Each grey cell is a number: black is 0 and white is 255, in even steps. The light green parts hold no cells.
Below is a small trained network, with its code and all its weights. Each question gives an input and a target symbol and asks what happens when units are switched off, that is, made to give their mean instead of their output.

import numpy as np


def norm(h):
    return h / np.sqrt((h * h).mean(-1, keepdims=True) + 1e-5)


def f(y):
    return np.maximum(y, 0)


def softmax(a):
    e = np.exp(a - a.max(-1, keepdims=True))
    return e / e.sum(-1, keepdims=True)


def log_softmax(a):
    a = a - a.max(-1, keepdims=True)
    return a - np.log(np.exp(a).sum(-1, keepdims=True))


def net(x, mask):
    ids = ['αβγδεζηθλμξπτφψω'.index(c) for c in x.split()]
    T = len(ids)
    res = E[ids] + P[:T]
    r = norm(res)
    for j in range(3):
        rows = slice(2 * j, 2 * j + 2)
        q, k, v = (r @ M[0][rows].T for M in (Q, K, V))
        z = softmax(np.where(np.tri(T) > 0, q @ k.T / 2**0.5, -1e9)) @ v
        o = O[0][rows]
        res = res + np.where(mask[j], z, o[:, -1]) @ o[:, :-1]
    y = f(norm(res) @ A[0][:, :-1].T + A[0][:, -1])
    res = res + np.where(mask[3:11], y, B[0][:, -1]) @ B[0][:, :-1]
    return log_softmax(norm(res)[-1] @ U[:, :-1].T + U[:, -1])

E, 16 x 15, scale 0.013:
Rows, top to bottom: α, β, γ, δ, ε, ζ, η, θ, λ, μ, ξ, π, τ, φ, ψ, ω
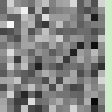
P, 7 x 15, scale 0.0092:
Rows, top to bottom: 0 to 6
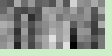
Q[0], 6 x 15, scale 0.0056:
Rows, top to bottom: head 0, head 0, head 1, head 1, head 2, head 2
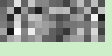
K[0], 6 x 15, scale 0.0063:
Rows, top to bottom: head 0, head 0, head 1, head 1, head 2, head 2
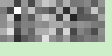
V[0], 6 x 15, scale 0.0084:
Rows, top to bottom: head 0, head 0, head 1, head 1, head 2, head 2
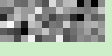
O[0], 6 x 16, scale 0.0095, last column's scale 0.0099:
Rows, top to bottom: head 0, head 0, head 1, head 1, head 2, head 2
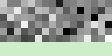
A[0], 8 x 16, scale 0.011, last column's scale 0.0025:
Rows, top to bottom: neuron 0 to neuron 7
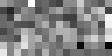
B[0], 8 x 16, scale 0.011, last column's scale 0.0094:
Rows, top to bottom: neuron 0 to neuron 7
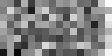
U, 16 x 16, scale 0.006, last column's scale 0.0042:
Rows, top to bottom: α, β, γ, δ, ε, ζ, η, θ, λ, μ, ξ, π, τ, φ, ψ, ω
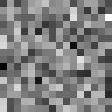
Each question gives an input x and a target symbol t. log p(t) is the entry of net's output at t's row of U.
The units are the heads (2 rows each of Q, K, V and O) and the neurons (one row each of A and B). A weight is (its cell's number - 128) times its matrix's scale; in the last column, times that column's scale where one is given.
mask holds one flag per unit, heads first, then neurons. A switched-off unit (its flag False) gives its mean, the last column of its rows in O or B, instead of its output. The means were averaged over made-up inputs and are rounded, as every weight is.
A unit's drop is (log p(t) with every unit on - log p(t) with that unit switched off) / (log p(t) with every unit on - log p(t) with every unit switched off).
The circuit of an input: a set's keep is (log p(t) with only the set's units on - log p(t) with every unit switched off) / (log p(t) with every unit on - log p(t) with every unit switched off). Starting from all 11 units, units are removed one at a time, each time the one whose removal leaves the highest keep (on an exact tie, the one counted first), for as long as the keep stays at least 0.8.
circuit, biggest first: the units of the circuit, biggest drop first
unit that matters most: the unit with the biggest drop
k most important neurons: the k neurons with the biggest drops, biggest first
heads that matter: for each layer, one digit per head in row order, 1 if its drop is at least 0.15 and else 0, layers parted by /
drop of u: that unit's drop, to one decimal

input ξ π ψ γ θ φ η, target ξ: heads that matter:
001
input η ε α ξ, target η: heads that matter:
110
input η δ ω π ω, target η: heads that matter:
110
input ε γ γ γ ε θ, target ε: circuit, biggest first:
[head 1; head 2]
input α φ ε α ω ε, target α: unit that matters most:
head 0
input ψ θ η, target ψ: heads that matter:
011
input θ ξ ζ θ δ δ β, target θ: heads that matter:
110
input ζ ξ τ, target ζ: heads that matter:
110
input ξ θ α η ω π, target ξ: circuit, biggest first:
[head 2; neuron 7]
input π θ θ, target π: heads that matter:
011
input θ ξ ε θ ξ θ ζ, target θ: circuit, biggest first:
[head 0; head 1]
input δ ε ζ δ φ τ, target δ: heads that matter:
011
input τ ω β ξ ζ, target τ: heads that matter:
010
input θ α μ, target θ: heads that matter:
110
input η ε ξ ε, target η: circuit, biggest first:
[head 0]
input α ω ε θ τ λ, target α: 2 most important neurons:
[neuron 6; neuron 7]
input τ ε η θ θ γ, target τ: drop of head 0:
0.1
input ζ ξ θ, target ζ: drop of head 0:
0.3
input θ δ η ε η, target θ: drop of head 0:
0.7
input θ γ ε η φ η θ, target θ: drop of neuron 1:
0.0
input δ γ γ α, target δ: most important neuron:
[neuron 5]
